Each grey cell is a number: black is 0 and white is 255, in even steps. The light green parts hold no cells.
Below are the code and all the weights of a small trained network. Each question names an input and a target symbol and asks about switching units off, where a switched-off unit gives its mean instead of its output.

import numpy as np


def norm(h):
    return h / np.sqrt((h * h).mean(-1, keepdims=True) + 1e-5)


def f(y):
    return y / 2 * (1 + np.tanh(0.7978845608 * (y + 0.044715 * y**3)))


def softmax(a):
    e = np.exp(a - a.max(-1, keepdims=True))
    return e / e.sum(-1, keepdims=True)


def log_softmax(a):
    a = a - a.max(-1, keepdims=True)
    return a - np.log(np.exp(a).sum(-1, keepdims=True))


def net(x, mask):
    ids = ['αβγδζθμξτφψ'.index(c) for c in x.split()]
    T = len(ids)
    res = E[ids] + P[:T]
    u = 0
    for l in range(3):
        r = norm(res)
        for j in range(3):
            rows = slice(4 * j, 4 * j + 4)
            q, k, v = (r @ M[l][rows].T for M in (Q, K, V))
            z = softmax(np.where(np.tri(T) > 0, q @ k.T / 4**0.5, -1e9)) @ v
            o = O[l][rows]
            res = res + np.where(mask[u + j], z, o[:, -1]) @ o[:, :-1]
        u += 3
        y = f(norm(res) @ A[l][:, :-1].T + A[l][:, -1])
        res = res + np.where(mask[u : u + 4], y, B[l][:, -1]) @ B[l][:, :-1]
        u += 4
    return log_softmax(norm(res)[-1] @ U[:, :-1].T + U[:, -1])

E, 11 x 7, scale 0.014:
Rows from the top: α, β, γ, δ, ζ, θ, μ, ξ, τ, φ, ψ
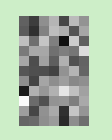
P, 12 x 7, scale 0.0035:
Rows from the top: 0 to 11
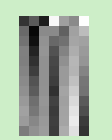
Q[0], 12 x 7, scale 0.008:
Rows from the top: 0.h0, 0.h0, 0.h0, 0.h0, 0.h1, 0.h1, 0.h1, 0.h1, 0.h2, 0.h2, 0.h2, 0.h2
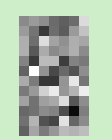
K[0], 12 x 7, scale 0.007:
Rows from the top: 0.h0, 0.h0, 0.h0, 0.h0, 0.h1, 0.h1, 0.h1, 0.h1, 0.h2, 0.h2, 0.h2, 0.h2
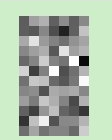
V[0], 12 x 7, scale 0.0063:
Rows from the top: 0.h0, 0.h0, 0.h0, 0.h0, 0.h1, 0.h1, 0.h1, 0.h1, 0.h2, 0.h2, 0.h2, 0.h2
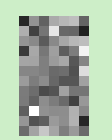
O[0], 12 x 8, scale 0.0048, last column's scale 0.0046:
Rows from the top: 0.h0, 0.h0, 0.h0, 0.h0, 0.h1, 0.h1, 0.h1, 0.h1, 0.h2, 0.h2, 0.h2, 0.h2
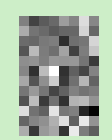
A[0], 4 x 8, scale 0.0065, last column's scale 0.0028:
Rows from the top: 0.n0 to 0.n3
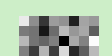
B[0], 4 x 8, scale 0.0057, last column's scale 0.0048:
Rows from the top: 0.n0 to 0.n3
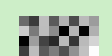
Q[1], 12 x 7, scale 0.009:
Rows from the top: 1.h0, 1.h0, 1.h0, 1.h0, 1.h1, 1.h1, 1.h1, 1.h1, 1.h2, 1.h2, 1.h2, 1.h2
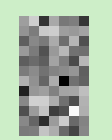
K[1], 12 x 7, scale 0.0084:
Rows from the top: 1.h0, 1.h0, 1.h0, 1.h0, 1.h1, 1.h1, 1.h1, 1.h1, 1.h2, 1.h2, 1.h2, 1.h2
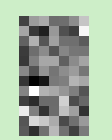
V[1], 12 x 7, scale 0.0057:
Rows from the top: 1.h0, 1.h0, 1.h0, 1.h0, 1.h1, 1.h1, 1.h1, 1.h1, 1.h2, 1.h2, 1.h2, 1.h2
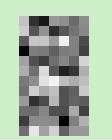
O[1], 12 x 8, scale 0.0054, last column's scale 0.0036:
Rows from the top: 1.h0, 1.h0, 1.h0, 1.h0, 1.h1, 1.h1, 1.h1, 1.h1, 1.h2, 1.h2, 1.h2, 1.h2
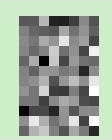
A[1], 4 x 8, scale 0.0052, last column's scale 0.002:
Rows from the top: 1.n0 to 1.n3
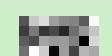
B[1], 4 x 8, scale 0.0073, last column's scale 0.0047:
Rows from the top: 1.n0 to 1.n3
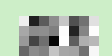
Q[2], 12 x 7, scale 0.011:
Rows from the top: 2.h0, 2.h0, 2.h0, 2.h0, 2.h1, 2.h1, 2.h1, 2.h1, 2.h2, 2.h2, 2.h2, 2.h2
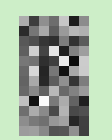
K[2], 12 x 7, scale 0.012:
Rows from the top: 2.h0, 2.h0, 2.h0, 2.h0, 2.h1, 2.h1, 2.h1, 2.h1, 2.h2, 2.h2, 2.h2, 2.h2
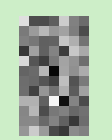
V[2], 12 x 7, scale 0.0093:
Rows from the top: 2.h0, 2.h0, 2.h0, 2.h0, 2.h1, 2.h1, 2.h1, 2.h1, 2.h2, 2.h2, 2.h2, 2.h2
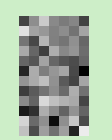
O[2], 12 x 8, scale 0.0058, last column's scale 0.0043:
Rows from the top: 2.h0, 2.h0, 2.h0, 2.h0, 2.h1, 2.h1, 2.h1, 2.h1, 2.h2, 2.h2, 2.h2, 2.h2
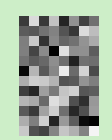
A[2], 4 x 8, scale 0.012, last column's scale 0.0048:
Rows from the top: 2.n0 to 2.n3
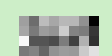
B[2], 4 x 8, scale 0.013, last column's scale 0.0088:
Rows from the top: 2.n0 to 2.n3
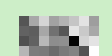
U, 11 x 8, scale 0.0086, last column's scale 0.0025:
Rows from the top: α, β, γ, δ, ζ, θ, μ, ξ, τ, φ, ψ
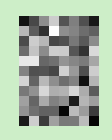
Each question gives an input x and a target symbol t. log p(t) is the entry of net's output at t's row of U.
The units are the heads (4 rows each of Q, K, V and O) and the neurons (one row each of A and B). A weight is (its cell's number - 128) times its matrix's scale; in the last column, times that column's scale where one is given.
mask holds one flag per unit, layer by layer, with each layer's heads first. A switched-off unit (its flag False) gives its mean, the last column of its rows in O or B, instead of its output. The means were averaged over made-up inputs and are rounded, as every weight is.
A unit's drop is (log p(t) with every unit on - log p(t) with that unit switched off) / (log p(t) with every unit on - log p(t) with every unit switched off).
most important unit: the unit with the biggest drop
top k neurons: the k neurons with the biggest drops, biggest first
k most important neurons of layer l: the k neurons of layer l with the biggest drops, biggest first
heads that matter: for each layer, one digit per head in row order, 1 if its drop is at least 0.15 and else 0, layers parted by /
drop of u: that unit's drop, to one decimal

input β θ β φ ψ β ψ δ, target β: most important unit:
2.h2
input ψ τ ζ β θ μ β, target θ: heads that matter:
000 / 000 / 010
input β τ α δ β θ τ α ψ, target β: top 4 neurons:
(0.n0, 0.n1, 0.n2, 2.n2)
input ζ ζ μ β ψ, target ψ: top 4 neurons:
(1.n1, 0.n2, 1.n2, 0.n3)
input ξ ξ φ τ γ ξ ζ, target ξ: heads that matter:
001 / 100 / 000
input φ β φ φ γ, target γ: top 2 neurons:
(0.n2, 1.n2)
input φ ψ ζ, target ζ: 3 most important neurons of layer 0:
(0.n3, 0.n1, 0.n2)
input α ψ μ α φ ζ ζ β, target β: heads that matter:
000 / 110 / 001
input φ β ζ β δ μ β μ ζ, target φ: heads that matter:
100 / 010 / 101
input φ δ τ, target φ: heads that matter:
100 / 111 / 101
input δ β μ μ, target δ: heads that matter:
111 / 001 / 111
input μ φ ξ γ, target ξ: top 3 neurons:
(0.n2, 2.n0, 0.n1)
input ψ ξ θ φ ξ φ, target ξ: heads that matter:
001 / 110 / 001
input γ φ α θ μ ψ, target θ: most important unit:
1.n1
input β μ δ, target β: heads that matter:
101 / 010 / 101
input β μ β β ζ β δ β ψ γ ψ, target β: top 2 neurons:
(0.n2, 1.n0)
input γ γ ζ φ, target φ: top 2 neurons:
(0.n3, 1.n2)
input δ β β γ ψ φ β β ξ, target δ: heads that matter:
111 / 011 / 111
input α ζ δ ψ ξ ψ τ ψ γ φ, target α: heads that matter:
100 / 011 / 101
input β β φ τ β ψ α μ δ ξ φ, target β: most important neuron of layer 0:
(0.n2)
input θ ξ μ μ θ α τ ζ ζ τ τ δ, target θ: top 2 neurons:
(0.n1, 0.n3)
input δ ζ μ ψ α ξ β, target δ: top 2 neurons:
(0.n3, 1.n1)
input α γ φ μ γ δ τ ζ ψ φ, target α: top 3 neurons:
(0.n0, 0.n3, 0.n2)
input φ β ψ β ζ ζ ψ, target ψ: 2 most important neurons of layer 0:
(0.n3, 0.n2)
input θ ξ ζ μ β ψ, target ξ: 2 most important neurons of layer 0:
(0.n3, 0.n2)
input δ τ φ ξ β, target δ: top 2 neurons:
(0.n0, 1.n1)
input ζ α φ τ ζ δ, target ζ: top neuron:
(0.n2)
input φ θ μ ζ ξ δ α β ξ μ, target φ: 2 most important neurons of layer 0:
(0.n2, 0.n1)
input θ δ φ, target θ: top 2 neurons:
(0.n1, 2.n2)
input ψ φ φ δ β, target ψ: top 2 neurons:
(1.n1, 0.n2)
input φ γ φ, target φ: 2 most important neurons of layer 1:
(1.n0, 1.n2)
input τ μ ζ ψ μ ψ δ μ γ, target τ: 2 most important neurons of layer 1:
(1.n2, 1.n0)
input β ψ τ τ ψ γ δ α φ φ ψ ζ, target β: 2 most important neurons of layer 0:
(0.n0, 0.n1)
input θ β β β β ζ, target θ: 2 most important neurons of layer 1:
(1.n1, 1.n0)
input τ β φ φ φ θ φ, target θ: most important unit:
1.n1
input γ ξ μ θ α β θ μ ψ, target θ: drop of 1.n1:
0.0
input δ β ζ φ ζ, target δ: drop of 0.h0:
0.2
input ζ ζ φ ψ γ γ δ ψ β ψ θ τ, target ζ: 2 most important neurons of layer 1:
(1.n2, 1.n3)
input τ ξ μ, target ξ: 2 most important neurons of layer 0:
(0.n0, 0.n2)
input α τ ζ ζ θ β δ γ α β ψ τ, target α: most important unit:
0.h0
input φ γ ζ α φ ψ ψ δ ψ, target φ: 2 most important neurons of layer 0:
(0.n3, 0.n2)
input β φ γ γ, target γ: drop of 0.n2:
0.7
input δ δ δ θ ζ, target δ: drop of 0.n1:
0.2
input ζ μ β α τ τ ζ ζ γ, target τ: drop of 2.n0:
0.0
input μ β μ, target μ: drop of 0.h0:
0.1
